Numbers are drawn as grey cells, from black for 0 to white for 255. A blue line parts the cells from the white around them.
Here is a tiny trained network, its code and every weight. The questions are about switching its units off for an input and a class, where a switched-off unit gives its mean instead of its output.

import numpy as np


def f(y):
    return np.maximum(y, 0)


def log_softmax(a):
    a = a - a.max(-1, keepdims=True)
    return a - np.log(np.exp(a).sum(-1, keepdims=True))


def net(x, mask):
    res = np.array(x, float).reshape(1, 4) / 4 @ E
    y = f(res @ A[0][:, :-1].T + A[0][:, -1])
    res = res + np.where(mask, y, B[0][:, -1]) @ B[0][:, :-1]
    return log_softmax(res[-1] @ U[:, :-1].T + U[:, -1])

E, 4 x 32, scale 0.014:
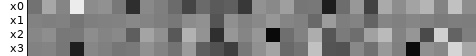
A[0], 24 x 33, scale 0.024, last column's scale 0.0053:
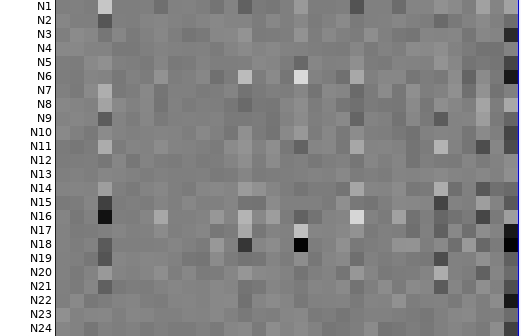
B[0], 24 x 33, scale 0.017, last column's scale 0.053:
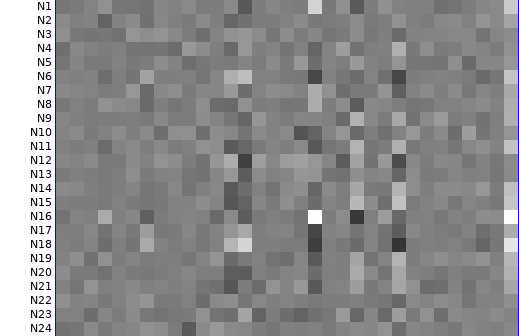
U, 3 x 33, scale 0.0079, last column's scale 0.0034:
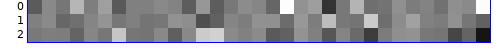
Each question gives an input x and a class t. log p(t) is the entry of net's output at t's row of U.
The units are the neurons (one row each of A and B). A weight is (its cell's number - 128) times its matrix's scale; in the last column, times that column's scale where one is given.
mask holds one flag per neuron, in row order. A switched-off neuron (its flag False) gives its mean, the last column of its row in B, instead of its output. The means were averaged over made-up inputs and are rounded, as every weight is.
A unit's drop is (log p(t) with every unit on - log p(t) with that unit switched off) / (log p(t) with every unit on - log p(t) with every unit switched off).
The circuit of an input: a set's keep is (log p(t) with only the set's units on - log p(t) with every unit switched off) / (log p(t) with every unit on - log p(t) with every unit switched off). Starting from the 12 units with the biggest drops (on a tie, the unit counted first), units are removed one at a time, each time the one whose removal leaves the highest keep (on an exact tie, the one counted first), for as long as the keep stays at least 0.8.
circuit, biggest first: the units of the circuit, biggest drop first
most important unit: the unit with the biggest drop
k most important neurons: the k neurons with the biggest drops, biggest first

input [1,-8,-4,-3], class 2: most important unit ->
N6
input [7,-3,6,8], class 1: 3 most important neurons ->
[N16, N15, N9]
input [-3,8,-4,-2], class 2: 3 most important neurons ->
[N6, N1, N17]
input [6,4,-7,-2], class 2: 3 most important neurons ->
[N16, N6, N17]
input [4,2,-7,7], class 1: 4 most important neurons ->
[N18, N15, N9, N19]
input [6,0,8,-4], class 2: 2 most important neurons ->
[N18, N16]
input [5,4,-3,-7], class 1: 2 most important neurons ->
[N16, N11]
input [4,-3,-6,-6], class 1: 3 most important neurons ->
[N18, N16, N11]
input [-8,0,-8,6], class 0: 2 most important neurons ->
[N16, N18]
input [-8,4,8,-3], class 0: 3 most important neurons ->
[N16, N6, N17]
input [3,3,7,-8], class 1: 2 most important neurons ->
[N11, N14]
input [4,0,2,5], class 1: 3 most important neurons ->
[N16, N9, N15]
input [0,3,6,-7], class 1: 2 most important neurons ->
[N11, N14]
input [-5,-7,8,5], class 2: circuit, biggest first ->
[N18]
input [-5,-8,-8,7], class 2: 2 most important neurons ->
[N6, N17]
